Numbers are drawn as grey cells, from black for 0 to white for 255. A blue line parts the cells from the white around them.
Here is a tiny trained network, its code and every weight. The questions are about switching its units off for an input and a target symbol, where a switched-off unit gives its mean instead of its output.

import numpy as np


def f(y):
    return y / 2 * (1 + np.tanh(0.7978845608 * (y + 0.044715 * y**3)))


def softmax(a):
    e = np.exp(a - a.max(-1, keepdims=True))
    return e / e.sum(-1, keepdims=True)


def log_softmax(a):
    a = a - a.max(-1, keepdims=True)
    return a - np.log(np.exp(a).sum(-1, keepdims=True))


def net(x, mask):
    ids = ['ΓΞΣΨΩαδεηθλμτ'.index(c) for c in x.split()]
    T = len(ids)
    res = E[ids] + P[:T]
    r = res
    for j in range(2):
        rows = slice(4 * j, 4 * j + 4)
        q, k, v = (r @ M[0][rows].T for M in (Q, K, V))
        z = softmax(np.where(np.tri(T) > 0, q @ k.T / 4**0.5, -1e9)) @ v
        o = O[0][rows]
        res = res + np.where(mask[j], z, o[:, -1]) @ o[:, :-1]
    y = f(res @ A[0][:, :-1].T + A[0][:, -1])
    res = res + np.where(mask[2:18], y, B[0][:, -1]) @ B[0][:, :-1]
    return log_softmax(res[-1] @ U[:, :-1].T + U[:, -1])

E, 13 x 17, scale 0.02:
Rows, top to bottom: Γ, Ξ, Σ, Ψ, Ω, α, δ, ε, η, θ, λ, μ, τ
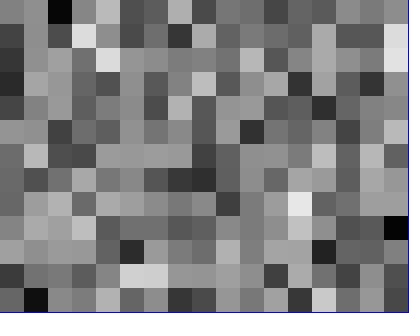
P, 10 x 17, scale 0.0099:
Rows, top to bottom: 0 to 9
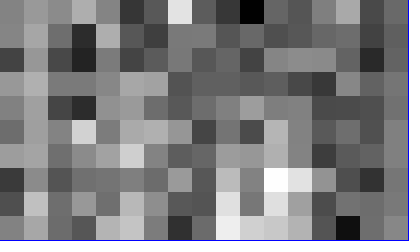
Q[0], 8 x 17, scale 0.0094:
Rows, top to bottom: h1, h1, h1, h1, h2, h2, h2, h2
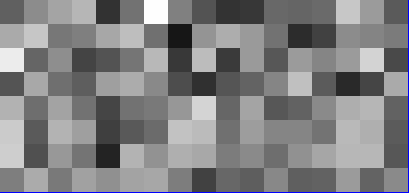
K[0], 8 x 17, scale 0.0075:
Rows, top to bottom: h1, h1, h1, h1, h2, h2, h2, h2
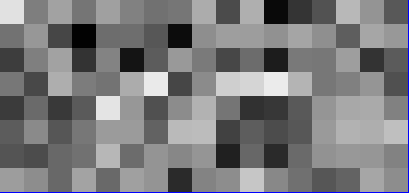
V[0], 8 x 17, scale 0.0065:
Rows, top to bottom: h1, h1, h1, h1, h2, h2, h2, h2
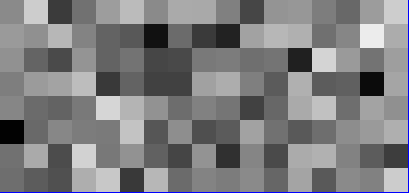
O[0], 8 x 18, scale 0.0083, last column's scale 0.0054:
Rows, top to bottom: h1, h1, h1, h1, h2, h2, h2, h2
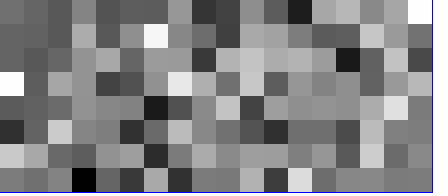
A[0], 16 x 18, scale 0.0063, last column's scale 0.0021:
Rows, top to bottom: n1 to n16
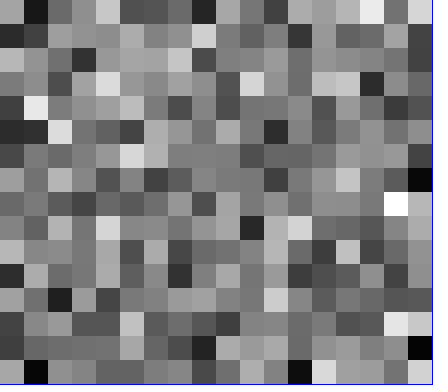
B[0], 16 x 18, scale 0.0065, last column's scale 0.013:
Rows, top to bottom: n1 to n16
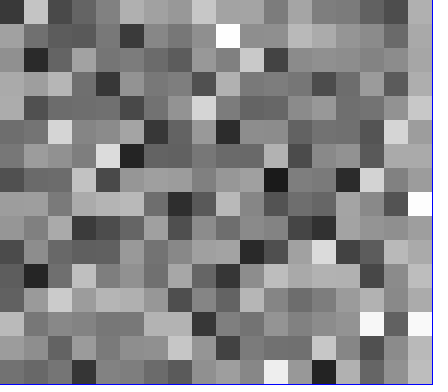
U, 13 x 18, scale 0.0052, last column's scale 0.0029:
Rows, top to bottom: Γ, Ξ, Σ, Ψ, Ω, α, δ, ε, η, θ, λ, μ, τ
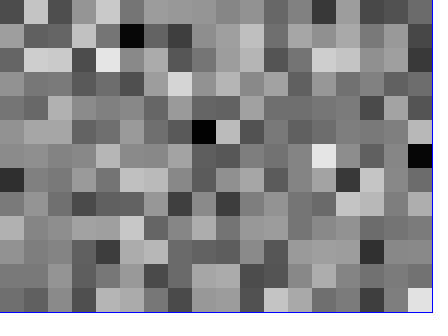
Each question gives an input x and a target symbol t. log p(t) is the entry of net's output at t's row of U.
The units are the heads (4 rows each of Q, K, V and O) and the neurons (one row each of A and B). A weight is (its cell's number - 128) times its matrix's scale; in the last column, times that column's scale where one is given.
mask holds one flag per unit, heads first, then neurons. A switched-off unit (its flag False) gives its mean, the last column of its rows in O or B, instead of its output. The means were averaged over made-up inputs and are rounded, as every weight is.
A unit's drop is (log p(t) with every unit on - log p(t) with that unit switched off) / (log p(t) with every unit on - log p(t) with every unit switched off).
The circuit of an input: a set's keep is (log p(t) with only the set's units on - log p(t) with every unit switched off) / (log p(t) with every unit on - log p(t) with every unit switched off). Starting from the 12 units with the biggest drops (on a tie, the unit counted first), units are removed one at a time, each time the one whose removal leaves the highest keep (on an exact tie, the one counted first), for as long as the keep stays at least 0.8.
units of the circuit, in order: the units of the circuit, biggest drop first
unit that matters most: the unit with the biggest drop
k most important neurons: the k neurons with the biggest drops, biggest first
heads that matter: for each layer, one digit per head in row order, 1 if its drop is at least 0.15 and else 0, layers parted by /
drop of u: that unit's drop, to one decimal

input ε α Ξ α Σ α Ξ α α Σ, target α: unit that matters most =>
n4
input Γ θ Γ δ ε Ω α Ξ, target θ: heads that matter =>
01
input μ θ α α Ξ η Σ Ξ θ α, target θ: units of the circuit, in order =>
h2, h1
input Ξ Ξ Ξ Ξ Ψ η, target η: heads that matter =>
10
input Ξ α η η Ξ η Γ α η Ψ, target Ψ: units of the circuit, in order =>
n2, h2, n14
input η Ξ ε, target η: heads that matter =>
10
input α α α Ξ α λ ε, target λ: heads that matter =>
01
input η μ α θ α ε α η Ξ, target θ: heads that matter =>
01
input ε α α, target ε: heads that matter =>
10
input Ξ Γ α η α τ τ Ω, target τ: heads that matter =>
10
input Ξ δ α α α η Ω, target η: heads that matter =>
10
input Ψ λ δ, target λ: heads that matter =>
01
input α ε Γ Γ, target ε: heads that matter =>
10
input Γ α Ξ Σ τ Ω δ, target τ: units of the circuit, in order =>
h1
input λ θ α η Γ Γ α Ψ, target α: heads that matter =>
10
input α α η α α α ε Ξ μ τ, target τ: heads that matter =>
00
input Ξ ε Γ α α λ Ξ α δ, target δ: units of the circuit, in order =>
h1, n15, n12
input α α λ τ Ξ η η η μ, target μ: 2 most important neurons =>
n5, n11
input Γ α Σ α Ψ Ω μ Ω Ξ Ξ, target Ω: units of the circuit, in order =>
h2, n6
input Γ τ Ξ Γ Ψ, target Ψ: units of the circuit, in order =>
h2, n2, n9
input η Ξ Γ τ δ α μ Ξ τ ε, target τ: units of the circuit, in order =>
h1
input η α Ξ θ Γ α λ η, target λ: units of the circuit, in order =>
h2, n11
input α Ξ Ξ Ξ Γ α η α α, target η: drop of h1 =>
1.5
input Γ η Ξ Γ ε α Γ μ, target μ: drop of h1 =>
0.7
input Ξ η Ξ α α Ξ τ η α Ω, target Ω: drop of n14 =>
-0.1
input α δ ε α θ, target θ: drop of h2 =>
0.7
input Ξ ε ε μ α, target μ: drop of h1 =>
1.3
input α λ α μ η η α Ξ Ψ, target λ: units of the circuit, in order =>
h2
